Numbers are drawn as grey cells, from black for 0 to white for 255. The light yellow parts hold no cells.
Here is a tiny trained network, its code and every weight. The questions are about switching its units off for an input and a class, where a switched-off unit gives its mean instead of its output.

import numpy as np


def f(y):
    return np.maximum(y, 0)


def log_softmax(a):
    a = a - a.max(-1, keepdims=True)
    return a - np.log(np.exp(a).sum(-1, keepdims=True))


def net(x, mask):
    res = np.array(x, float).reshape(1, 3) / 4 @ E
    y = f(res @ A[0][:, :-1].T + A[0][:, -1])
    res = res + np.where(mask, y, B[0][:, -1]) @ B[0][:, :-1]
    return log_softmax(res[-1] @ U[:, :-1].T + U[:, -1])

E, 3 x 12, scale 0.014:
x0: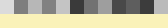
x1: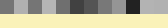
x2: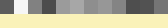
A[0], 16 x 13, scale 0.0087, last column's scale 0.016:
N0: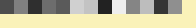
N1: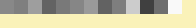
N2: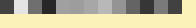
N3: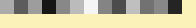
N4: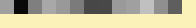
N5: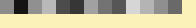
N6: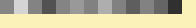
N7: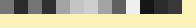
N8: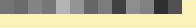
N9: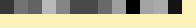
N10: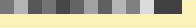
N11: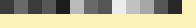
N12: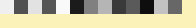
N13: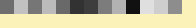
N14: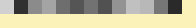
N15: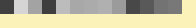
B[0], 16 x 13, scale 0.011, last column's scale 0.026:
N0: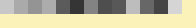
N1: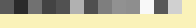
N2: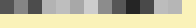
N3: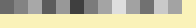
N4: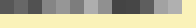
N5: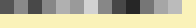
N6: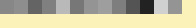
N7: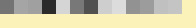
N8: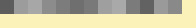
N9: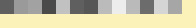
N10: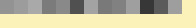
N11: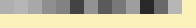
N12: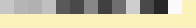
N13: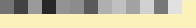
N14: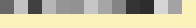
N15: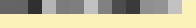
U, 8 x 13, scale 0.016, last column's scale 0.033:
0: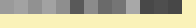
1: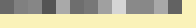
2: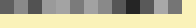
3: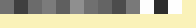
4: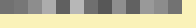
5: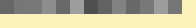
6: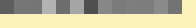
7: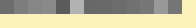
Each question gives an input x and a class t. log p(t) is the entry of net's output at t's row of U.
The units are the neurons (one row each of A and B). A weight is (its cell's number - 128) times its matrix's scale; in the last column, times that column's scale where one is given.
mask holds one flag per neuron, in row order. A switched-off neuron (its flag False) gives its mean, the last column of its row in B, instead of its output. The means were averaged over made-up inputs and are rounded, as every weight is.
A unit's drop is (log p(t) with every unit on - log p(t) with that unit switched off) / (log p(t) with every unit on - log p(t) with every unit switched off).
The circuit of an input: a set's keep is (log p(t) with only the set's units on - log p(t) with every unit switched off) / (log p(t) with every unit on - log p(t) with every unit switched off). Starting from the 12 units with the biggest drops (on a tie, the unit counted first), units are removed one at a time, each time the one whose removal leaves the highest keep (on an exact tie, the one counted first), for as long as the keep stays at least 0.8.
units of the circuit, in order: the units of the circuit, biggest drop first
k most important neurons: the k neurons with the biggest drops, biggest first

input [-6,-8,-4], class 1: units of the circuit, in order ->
N7
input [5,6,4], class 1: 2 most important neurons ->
N13, N0
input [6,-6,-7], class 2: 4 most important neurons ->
N5, N14, N4, N0
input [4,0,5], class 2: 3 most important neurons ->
N0, N2, N15
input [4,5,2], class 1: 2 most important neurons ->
N13, N0
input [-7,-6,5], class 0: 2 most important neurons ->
N0, N11
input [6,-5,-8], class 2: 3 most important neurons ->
N5, N14, N4
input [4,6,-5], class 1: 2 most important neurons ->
N13, N9
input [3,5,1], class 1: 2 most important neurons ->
N13, N1
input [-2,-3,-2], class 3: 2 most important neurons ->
N9, N12
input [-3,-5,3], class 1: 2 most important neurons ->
N7, N12
